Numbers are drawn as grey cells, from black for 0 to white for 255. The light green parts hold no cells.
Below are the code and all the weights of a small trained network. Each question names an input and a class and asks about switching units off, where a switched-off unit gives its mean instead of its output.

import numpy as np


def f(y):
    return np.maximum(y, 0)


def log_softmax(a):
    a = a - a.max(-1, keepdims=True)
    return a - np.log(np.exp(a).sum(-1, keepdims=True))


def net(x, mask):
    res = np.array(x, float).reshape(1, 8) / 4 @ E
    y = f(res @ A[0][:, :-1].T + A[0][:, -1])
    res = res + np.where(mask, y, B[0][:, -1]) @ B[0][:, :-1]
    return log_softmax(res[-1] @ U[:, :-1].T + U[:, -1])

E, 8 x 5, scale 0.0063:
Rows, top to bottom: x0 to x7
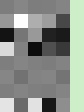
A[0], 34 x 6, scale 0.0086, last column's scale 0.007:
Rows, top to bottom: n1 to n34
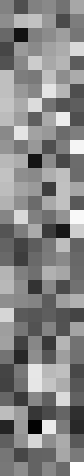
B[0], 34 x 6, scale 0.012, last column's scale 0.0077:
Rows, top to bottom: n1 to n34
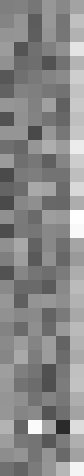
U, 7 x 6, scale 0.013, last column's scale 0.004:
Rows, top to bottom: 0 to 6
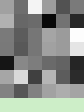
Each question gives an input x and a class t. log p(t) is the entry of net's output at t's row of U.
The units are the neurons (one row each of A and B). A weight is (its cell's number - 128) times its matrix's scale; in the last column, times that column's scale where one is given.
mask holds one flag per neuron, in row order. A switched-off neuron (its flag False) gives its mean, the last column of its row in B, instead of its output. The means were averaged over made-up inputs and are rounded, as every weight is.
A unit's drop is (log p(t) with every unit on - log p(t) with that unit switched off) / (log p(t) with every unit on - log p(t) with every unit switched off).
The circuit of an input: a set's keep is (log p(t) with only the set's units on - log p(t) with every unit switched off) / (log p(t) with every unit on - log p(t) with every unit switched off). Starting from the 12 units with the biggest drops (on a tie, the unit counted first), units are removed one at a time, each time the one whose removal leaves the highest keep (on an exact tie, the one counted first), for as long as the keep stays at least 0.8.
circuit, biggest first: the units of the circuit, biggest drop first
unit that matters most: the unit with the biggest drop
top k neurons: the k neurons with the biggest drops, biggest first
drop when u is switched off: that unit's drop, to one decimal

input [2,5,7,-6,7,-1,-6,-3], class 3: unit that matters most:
n4
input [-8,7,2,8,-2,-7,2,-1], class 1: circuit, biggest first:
(n12; n21)
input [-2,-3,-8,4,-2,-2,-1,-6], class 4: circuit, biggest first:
(n9; n15; n20)
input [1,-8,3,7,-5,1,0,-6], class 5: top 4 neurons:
(n19; n18; n3; n33)
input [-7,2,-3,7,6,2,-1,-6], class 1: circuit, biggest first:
(n12; n21)
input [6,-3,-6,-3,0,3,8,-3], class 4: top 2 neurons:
(n9; n15)
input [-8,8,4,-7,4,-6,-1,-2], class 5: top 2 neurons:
(n10; n2)
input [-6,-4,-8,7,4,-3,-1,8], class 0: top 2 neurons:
(n14; n25)
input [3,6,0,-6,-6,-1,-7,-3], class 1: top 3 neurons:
(n28; n27; n5)
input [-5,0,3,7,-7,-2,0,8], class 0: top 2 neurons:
(n14; n11)
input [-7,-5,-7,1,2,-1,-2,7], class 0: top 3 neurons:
(n14; n25; n17)
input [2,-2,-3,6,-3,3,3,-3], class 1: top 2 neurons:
(n12; n21)
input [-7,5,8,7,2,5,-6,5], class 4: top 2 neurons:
(n17; n31)
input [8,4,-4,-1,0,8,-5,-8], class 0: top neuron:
(n31)
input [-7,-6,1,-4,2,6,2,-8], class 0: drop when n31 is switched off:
1.2
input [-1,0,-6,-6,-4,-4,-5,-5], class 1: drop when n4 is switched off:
0.1
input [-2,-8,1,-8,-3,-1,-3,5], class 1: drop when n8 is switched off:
0.1
